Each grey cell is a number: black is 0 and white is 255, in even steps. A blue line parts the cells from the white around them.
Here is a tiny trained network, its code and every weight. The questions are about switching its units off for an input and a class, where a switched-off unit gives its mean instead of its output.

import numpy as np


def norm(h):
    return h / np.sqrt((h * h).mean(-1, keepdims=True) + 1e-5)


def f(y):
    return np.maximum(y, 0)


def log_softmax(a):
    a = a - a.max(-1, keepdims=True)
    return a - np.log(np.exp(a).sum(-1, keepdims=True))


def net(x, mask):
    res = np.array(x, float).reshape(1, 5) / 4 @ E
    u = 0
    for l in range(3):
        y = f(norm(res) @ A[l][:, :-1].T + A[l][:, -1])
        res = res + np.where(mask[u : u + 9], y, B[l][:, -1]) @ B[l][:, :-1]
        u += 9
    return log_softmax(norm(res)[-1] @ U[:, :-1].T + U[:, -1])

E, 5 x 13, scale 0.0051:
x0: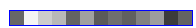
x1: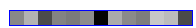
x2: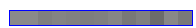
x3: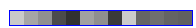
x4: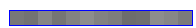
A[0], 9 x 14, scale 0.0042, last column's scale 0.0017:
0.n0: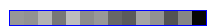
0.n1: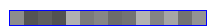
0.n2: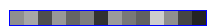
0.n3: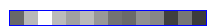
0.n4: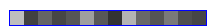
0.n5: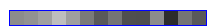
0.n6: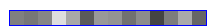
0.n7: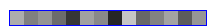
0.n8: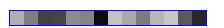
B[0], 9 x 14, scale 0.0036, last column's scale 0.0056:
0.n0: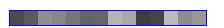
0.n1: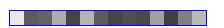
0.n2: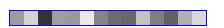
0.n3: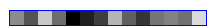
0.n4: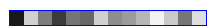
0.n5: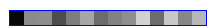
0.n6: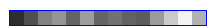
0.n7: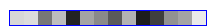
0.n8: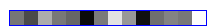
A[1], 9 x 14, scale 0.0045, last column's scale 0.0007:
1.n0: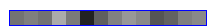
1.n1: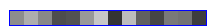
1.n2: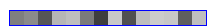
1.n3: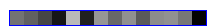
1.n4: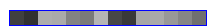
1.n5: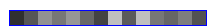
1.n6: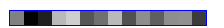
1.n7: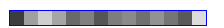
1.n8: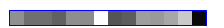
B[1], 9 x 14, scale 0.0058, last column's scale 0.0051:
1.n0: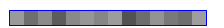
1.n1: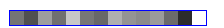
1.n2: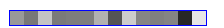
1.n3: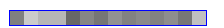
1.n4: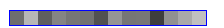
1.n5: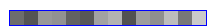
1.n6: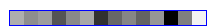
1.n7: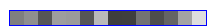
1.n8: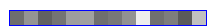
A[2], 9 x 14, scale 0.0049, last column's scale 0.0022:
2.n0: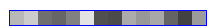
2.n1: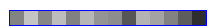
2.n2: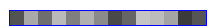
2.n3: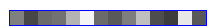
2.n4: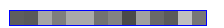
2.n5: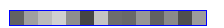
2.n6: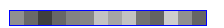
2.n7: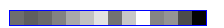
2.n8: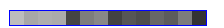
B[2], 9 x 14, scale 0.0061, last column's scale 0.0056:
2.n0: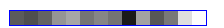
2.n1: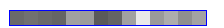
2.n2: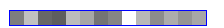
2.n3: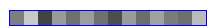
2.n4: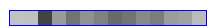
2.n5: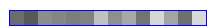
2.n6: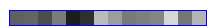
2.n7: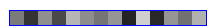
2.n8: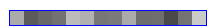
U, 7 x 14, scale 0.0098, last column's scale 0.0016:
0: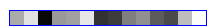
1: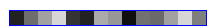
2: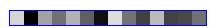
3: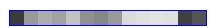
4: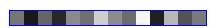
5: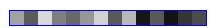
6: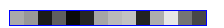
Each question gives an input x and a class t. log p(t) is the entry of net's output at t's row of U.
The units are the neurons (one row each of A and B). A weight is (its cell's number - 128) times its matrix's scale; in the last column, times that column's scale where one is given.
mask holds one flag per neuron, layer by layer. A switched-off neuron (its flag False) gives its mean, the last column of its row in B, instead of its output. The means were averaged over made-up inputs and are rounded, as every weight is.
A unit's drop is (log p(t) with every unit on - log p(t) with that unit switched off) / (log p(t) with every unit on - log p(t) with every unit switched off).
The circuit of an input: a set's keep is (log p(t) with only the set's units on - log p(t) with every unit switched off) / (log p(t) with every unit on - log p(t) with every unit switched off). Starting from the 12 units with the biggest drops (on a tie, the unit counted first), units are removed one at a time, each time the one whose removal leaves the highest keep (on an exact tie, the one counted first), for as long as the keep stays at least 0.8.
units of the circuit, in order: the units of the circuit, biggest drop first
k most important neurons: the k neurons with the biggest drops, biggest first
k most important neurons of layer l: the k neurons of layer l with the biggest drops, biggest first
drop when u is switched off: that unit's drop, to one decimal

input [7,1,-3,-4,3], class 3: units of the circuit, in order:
[2.n2]
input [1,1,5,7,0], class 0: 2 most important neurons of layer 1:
[1.n2; 1.n5]
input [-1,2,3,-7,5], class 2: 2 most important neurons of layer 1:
[1.n6; 1.n2]
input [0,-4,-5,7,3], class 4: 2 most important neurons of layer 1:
[1.n6; 1.n1]
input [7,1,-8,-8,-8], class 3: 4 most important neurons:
[1.n2; 0.n8; 2.n2; 2.n0]
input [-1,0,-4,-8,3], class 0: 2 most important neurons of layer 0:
[0.n8; 0.n3]
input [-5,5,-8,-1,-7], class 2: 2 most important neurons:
[1.n6; 0.n8]
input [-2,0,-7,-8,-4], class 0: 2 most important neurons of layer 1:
[1.n6; 1.n1]
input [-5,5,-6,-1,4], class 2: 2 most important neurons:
[1.n6; 0.n8]
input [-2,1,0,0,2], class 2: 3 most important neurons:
[0.n8; 0.n7; 0.n1]
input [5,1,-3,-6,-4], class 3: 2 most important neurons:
[1.n2; 0.n8]
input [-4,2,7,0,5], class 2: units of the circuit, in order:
[1.n6; 0.n7]
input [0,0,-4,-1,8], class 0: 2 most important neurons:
[0.n4; 0.n8]
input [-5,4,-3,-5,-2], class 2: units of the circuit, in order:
[1.n6]
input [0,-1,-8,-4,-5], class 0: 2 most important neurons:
[1.n6; 0.n8]
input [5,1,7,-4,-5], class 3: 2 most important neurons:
[0.n8; 1.n2]
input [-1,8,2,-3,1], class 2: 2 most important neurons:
[0.n8; 0.n4]
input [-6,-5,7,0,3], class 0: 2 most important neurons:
[1.n6; 2.n3]
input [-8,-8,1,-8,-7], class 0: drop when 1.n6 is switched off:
0.3
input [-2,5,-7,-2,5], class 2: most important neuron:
[0.n8]
